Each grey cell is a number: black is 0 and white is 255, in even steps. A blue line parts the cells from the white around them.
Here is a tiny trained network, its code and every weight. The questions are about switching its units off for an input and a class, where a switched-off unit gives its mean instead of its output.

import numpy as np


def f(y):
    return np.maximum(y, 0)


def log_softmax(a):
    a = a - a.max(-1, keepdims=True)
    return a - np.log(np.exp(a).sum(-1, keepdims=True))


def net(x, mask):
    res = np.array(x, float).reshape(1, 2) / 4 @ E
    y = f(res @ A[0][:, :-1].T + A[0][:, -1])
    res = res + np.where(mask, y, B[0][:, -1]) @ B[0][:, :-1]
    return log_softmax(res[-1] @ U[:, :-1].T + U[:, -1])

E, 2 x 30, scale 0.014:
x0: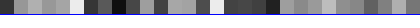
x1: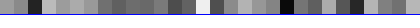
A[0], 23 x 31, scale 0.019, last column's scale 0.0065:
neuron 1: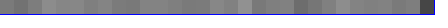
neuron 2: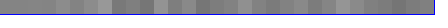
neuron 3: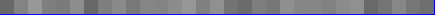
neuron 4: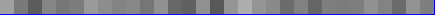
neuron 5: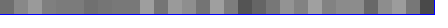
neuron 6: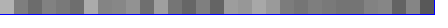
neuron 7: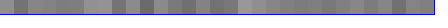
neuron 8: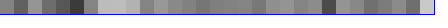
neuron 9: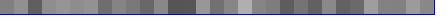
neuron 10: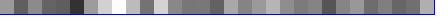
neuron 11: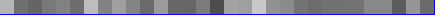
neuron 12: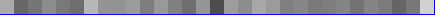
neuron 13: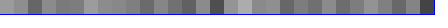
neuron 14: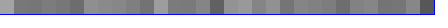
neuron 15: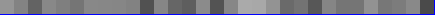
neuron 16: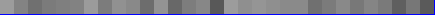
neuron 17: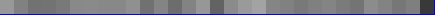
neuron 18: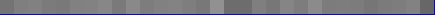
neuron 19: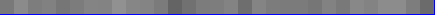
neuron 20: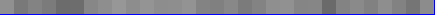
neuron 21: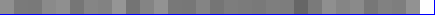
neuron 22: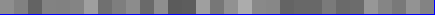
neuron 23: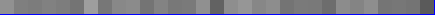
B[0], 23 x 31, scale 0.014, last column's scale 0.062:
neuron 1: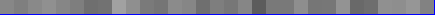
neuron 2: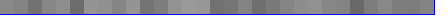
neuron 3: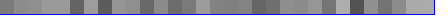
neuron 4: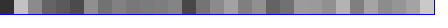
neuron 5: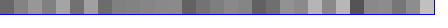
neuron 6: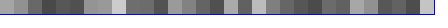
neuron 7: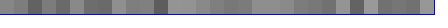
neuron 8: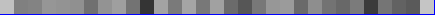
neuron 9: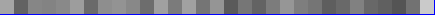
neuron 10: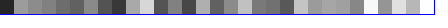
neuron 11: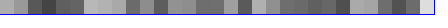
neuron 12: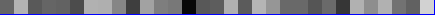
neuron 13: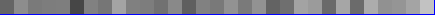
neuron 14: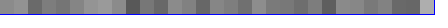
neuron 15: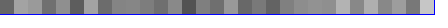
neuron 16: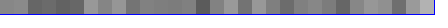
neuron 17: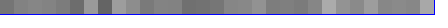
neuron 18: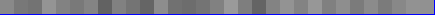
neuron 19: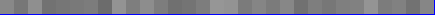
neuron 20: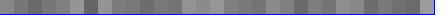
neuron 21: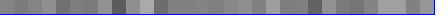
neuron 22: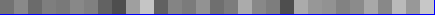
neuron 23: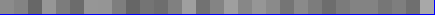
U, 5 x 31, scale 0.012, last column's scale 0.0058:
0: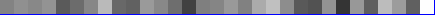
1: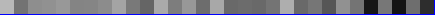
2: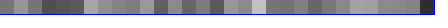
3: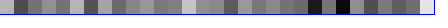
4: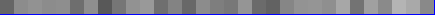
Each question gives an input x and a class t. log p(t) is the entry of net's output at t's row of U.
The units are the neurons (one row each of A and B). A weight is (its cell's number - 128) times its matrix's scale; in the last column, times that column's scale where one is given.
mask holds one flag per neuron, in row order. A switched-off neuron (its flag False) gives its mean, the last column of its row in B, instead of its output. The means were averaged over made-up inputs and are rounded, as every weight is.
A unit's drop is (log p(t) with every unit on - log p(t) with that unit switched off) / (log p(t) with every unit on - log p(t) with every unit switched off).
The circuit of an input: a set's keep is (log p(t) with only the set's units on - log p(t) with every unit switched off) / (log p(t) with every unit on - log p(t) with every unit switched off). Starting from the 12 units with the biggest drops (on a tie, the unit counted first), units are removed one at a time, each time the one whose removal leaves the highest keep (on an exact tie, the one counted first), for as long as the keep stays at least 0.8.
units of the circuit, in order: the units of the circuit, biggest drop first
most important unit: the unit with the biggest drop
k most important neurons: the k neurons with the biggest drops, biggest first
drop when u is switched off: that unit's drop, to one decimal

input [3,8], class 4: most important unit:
neuron 11
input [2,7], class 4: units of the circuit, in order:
neuron 11; neuron 12
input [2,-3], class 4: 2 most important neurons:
neuron 9; neuron 8
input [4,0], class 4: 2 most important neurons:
neuron 8; neuron 9
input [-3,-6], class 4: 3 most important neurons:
neuron 10; neuron 11; neuron 6
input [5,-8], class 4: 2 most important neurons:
neuron 9; neuron 5
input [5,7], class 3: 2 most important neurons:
neuron 10; neuron 4
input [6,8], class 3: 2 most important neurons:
neuron 10; neuron 4
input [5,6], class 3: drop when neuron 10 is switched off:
0.3
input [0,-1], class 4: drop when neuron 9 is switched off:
0.3
